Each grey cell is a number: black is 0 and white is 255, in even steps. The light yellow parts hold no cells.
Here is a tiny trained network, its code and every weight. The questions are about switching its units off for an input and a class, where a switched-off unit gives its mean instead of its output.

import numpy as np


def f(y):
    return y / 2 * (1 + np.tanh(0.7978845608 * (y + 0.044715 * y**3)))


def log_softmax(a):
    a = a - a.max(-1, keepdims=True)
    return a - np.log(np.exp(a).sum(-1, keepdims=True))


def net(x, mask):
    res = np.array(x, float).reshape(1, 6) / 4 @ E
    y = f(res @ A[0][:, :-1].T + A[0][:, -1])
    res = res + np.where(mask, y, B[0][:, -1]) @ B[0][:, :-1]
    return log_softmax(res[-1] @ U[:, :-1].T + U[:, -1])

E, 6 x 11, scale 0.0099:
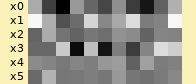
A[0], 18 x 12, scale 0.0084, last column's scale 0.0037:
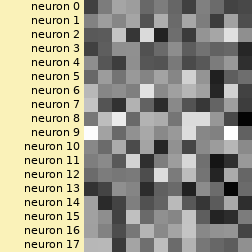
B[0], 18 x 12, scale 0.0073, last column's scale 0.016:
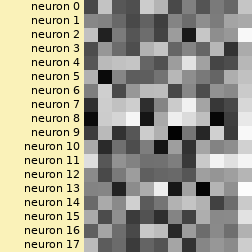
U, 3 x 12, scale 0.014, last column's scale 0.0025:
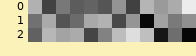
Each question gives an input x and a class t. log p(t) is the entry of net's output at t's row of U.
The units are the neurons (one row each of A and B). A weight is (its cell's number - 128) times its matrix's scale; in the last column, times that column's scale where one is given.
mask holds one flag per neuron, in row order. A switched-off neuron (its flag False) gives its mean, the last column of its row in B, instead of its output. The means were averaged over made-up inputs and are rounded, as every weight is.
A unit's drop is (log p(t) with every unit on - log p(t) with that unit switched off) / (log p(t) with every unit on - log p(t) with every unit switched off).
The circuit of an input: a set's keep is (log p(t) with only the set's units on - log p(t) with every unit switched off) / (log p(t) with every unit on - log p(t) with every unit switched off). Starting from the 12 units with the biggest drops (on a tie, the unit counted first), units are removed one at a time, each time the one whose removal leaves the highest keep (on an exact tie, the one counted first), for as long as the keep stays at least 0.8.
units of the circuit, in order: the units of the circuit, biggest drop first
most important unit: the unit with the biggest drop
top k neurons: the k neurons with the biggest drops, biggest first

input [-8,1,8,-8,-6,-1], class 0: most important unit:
neuron 11
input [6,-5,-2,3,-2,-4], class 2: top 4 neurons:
[neuron 7; neuron 9; neuron 4; neuron 14]
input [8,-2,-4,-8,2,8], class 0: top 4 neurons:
[neuron 11; neuron 15; neuron 8; neuron 17]
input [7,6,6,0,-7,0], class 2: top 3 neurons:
[neuron 7; neuron 14; neuron 13]
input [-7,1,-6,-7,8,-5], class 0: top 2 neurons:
[neuron 11; neuron 17]
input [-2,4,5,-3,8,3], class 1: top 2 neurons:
[neuron 2; neuron 9]
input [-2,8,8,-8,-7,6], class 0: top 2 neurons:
[neuron 15; neuron 11]
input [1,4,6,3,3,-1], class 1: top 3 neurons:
[neuron 9; neuron 11; neuron 15]
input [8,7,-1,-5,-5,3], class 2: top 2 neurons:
[neuron 7; neuron 14]
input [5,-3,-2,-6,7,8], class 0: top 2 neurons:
[neuron 11; neuron 8]
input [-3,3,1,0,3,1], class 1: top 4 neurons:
[neuron 7; neuron 14; neuron 4; neuron 9]
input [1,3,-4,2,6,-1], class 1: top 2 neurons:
[neuron 11; neuron 15]
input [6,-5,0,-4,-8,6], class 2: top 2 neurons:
[neuron 7; neuron 9]
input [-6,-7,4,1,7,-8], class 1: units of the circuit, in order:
[neuron 13]
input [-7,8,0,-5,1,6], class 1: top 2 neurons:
[neuron 9; neuron 6]
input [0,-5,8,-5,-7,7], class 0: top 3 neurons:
[neuron 11; neuron 9; neuron 15]
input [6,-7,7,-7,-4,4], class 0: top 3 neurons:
[neuron 11; neuron 15; neuron 9]
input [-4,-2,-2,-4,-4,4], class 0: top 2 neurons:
[neuron 7; neuron 11]
